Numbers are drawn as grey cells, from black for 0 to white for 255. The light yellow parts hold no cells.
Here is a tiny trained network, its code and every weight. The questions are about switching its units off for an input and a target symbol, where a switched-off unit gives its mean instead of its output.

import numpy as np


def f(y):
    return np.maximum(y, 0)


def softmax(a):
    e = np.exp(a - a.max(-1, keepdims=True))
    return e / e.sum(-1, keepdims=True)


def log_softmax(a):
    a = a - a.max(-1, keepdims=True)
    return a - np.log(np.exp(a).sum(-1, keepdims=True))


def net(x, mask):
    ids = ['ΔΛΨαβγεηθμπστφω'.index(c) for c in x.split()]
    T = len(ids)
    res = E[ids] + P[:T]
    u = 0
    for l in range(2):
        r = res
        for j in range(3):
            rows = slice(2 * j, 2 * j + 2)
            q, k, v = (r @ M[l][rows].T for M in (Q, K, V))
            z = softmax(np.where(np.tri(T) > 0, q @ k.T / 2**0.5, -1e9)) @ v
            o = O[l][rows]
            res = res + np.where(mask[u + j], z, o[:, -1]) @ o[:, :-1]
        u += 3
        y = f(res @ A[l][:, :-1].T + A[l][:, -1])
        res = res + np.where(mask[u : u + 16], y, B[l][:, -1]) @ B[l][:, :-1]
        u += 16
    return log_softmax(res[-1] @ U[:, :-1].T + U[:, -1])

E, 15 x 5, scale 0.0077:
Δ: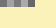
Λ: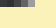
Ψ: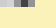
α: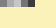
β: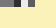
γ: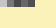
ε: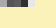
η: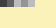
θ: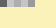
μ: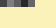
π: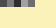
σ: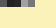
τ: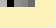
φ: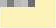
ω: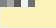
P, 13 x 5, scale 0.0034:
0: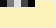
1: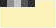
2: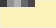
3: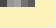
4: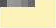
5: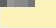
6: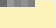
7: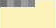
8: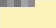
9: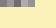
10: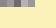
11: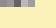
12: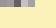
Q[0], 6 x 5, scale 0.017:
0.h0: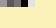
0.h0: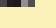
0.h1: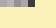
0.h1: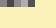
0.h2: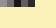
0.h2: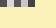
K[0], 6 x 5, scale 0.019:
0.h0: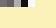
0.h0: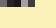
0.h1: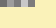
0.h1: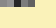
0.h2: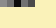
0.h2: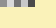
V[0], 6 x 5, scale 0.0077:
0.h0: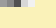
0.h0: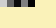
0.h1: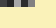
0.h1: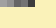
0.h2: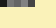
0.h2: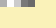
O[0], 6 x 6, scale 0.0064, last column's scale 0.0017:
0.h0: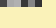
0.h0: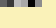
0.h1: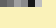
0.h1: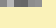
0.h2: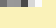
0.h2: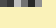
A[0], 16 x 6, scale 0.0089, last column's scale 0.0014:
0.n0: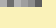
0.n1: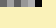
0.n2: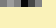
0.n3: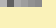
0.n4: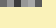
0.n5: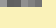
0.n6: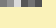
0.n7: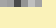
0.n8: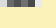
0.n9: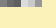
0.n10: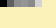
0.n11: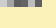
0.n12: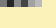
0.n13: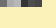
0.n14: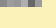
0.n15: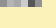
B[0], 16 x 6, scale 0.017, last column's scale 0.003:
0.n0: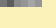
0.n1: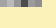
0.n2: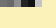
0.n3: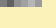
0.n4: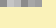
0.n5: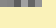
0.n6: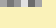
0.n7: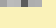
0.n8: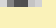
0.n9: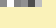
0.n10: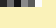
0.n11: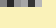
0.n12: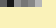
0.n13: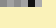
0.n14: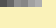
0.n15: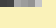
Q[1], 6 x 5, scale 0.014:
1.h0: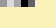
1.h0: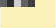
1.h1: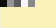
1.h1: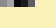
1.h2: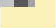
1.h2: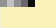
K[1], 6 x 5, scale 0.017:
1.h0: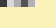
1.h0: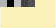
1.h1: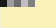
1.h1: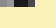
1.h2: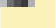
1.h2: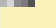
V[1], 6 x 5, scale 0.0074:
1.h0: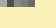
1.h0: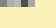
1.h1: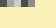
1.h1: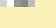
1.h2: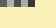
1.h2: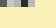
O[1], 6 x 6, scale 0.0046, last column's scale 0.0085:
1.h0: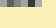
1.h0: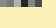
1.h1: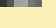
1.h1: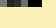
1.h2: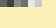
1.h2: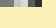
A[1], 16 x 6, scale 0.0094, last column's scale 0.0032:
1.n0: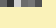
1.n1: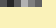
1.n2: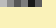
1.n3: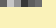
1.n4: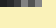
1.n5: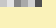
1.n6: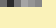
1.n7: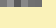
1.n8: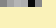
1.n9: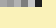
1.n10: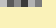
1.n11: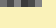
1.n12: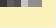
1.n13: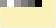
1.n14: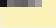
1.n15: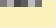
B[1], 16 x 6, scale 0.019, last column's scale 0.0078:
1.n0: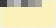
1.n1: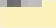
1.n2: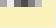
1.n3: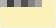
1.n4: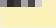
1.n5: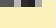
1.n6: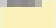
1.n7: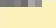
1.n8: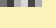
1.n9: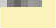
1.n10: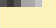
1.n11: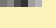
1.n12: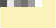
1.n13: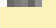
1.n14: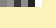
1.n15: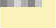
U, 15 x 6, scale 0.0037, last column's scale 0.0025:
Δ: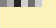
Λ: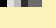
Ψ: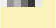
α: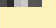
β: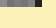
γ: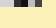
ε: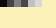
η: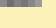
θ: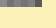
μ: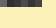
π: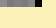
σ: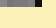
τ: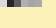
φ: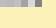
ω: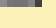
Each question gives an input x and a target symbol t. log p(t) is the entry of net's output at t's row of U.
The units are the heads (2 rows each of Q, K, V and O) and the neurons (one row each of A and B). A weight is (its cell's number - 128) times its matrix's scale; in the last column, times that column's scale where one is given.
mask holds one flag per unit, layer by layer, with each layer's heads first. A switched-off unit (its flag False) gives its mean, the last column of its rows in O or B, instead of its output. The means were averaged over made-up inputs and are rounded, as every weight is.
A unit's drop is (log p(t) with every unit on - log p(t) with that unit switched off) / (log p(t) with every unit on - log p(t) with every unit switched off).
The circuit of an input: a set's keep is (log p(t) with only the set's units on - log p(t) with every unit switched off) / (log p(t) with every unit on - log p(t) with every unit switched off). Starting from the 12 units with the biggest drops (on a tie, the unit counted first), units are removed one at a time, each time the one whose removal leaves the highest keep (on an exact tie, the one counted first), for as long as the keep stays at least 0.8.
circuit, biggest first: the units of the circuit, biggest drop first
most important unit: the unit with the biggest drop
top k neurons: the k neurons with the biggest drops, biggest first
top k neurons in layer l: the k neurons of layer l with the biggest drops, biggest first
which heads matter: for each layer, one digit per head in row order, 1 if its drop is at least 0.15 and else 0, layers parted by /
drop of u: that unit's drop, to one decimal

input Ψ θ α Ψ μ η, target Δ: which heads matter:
001 / 000
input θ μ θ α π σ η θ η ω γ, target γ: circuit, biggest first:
(1.h1 1.n2 0.n8 0.n15)
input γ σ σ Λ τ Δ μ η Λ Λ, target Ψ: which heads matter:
001 / 010
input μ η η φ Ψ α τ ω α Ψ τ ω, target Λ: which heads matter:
111 / 000
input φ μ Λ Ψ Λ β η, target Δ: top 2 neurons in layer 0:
(0.n10 0.n12)
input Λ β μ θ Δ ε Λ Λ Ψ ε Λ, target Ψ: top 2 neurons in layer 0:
(0.n9 0.n7)
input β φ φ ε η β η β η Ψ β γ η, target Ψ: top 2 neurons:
(0.n9 1.n13)
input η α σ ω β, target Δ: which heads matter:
100 / 000
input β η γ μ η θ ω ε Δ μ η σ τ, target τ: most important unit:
0.h0
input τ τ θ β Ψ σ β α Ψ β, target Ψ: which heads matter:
011 / 000
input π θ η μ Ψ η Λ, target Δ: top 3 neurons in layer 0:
(0.n12 0.n10 0.n8)
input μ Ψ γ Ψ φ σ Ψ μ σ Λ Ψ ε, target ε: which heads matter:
100 / 110
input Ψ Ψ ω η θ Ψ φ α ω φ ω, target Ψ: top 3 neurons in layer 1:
(1.n13 1.n5 1.n9)
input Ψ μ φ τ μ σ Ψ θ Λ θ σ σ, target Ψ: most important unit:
0.h2
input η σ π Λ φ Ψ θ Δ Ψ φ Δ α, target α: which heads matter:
100 / 000
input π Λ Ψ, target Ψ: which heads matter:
000 / 000
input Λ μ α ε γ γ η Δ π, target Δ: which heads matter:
101 / 000
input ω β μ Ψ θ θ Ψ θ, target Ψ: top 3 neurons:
(0.n9 0.n1 1.n13)
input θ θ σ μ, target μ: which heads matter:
001 / 000
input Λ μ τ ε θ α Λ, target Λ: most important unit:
0.h1
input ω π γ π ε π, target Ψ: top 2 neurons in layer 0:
(0.n15 0.n9)
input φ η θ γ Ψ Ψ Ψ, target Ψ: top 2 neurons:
(1.n8 1.n2)
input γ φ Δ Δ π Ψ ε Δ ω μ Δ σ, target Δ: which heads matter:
100 / 000
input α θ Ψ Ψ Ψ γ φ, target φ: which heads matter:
001 / 000
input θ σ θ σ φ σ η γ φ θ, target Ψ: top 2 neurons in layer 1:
(1.n13 1.n5)
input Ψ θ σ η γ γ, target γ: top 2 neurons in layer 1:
(1.n2 1.n8)
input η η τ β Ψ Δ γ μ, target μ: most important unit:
0.n2
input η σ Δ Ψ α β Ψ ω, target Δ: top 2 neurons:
(0.n15 1.n14)
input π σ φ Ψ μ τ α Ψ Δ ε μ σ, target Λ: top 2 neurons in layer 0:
(0.n9 0.n2)
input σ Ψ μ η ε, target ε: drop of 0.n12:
0.1
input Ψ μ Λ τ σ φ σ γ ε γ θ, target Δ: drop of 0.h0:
-0.1
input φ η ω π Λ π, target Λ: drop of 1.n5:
0.2
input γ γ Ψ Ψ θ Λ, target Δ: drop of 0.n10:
0.2
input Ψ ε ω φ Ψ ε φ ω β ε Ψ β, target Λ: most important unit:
0.h0
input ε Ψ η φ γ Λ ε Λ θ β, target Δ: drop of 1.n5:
0.1
